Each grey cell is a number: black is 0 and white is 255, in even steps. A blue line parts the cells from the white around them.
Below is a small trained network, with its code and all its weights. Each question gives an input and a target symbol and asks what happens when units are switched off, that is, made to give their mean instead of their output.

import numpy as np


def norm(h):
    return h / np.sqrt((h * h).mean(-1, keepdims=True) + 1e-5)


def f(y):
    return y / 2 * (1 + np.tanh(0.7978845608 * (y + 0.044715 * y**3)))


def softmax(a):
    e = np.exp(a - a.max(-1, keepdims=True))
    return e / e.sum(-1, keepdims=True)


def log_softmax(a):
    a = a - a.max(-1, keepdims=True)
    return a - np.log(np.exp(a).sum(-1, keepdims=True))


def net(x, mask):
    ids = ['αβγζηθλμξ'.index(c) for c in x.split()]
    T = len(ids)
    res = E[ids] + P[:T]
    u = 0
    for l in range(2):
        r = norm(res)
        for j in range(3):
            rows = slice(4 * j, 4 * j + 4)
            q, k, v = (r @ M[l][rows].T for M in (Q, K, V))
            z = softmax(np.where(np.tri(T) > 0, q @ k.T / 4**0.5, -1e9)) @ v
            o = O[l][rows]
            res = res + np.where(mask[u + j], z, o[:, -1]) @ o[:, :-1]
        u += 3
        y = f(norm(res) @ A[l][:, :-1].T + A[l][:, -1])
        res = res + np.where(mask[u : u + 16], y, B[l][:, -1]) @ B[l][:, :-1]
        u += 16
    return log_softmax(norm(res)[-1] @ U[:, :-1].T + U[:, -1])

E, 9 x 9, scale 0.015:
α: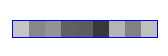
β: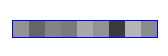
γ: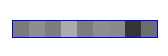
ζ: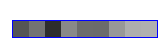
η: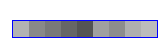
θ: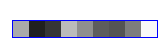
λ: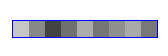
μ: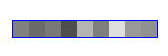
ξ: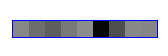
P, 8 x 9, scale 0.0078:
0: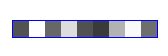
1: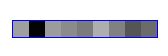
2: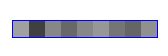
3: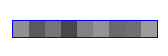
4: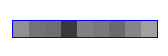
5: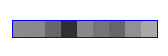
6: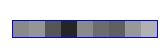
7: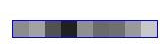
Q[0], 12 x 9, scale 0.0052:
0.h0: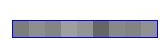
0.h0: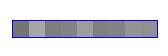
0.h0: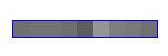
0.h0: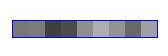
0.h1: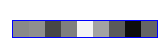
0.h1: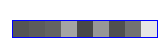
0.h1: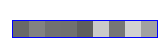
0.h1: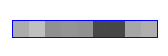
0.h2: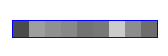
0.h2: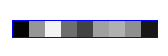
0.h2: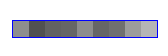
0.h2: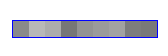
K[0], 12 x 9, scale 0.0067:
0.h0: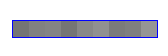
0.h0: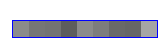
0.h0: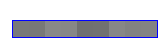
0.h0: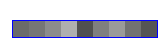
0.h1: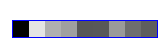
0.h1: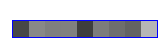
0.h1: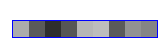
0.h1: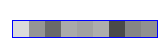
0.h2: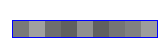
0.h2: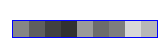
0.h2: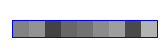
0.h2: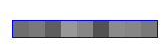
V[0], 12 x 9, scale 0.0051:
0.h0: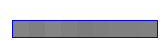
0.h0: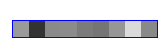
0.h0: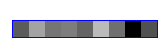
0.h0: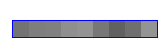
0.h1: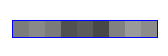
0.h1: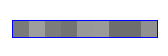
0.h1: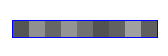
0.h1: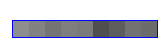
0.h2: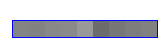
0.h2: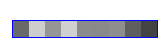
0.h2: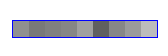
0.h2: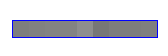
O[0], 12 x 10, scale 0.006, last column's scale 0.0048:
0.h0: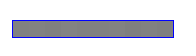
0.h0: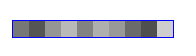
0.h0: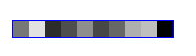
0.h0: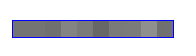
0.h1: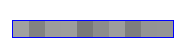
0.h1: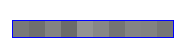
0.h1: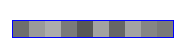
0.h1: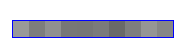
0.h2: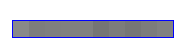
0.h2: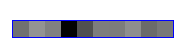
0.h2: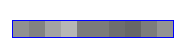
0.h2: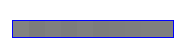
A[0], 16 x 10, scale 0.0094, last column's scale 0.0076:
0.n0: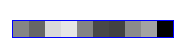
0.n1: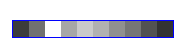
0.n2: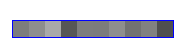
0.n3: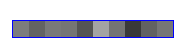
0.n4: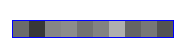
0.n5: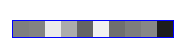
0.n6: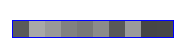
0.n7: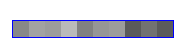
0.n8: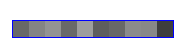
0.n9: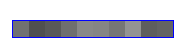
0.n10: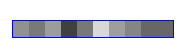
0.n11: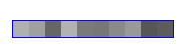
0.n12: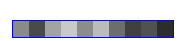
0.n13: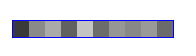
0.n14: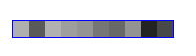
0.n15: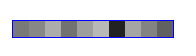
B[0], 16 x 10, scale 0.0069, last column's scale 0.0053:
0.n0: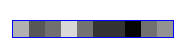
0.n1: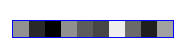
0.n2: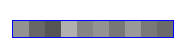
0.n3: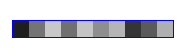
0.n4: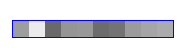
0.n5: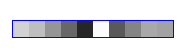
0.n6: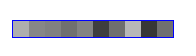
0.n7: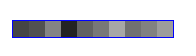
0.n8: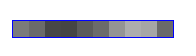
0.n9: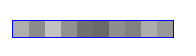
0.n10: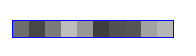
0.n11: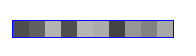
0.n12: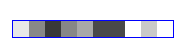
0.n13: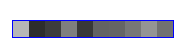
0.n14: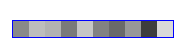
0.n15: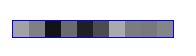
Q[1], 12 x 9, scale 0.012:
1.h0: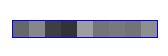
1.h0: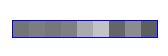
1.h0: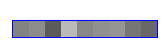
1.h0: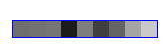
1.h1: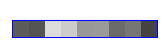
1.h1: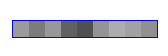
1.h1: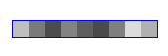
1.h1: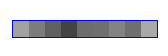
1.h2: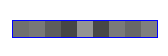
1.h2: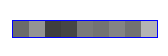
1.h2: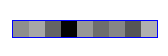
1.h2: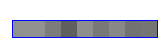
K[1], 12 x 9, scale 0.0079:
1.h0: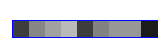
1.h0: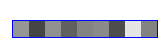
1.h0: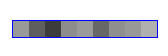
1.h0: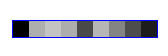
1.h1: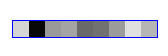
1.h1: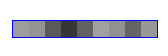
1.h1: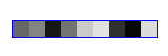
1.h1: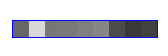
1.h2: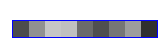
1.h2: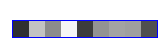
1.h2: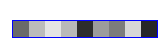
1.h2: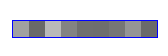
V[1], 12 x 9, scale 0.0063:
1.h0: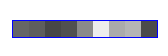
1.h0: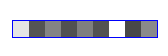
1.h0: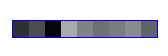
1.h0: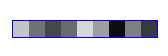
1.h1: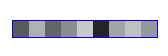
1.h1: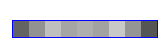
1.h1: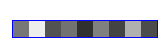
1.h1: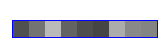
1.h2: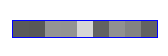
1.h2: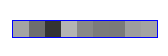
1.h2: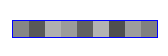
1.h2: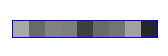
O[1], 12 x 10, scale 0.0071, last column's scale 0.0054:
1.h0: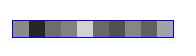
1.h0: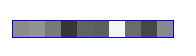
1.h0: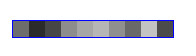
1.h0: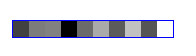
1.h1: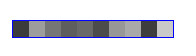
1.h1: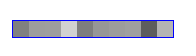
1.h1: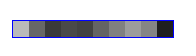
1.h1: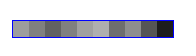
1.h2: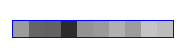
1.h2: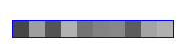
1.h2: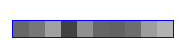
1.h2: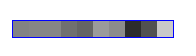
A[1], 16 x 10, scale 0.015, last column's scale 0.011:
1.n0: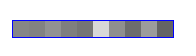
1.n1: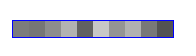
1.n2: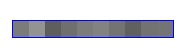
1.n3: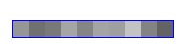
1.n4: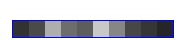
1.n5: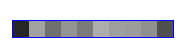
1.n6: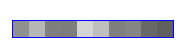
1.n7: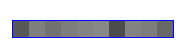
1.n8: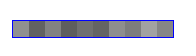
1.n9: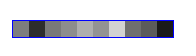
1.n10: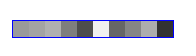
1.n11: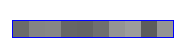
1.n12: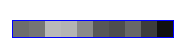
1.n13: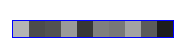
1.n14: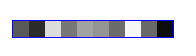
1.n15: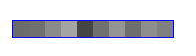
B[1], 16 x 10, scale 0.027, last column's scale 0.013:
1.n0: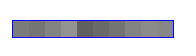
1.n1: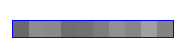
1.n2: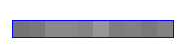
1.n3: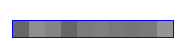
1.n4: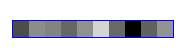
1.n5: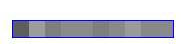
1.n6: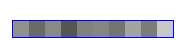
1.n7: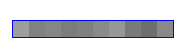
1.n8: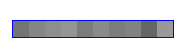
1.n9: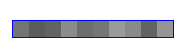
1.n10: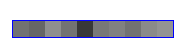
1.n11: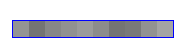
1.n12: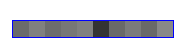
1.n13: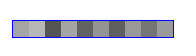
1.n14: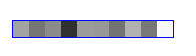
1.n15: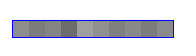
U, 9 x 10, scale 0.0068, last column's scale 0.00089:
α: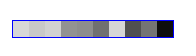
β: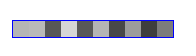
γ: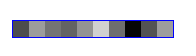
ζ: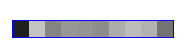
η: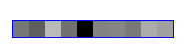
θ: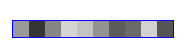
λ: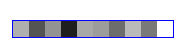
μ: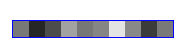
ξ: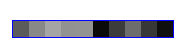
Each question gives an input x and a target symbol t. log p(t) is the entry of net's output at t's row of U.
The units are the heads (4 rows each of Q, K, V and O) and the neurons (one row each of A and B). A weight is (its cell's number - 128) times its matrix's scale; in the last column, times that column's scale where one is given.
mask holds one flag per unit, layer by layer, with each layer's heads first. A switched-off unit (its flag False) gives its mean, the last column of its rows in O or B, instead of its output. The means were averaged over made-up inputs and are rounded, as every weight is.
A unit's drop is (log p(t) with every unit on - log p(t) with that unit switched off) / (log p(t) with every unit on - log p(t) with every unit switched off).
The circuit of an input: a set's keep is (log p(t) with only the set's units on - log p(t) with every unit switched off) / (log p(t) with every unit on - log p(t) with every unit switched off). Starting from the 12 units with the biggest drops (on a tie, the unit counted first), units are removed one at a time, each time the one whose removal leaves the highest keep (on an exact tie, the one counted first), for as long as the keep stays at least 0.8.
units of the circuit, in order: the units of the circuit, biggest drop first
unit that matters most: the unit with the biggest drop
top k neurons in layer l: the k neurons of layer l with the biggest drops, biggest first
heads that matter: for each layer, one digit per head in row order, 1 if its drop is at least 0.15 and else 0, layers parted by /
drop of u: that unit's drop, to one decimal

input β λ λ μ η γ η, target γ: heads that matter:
000 / 001
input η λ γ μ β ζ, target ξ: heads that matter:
000 / 101
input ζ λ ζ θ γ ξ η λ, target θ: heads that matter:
000 / 100
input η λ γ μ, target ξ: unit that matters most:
0.n12
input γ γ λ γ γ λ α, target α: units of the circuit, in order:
(1.n14 1.n6)
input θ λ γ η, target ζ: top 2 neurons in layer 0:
(0.n12 0.n3)
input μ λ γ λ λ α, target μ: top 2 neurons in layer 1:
(1.n9 1.n14)
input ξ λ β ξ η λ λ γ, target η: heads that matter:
010 / 000
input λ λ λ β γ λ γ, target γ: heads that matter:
100 / 000
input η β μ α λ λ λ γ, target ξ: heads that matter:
000 / 100
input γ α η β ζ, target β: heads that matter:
000 / 010
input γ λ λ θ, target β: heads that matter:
001 / 010
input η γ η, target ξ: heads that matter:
100 / 100
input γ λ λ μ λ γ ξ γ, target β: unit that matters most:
0.h0
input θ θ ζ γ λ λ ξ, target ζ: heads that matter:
000 / 100
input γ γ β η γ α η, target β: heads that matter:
101 / 011
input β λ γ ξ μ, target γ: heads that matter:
000 / 001
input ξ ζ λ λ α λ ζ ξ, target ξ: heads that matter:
001 / 000
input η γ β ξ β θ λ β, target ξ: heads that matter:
000 / 100
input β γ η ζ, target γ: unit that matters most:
0.n12
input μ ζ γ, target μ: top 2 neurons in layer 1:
(1.n9 1.n14)
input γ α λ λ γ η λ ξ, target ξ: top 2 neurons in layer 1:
(1.n14 1.n12)
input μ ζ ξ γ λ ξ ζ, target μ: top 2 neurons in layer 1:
(1.n9 1.n14)
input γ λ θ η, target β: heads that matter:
100 / 010
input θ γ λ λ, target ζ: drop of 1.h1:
0.1
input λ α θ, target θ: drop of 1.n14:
0.4
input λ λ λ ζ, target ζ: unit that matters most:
0.n4
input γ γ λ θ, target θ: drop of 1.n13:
0.1
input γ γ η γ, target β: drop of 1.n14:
0.2
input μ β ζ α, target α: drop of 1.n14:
0.2
